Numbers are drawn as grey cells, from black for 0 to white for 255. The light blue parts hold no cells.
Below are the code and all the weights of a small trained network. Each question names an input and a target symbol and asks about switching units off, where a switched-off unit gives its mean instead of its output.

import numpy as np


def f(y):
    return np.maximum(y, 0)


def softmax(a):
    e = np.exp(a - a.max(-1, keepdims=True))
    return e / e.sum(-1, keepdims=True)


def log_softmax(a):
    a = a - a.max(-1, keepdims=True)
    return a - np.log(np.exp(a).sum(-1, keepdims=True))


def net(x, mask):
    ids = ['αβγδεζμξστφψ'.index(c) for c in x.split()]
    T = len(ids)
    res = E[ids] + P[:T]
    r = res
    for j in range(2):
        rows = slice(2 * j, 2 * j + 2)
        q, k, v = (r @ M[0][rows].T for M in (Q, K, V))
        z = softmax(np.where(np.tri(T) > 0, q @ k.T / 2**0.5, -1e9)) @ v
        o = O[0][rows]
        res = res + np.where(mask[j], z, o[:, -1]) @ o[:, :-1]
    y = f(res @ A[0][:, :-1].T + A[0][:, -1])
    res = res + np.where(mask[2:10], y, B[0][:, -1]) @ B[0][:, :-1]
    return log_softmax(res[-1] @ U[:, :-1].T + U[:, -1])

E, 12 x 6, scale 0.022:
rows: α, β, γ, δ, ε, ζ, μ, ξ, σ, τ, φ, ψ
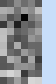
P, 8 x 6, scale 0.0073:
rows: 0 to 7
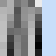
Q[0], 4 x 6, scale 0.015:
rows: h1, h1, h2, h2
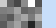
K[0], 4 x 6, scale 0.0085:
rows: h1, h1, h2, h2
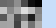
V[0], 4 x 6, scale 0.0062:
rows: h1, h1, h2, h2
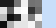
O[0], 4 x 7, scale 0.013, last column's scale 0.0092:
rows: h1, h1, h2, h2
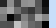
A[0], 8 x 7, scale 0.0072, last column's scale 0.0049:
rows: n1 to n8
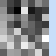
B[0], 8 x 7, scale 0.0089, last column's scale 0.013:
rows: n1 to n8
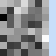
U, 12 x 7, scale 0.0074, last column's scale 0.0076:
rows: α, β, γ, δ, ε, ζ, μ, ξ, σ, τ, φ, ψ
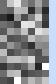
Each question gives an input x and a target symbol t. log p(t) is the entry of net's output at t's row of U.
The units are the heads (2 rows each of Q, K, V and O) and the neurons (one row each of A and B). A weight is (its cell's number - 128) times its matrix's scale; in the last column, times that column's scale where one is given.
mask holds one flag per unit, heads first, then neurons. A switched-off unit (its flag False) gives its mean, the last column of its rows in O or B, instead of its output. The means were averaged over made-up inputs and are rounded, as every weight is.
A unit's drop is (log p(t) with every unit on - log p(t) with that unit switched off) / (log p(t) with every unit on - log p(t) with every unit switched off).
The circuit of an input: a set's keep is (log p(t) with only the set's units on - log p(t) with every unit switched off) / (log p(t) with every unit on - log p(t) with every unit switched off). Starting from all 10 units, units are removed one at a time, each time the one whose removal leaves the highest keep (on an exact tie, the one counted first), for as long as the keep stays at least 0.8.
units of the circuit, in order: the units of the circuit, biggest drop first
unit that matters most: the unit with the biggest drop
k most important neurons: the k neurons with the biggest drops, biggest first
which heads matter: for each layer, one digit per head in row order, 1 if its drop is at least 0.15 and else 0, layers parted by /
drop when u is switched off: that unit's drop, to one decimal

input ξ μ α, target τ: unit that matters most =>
h1
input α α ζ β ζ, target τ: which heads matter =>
11
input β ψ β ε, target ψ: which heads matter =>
01
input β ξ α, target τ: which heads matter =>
10
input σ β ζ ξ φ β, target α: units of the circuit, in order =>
(h1; h2)
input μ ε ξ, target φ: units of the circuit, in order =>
(h1; n6)
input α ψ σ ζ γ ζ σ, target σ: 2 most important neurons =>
(n5; n6)
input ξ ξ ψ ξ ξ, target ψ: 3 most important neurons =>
(n2; n3; n7)
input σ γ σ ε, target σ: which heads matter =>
01
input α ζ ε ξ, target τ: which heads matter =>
10
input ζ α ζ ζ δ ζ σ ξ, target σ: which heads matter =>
01
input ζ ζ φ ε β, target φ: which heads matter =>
11
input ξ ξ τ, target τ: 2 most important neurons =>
(n5; n3)
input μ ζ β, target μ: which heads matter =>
10
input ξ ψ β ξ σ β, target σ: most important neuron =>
(n7)
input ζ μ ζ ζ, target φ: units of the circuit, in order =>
(h1; n6; n7)
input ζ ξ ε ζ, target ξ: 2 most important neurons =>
(n4; n1)
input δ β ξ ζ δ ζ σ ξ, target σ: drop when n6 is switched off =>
0.0
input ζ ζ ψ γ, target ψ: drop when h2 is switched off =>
0.9
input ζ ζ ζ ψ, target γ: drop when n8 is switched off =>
0.2
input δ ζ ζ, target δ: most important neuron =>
(n1)
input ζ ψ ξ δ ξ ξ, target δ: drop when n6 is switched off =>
0.3
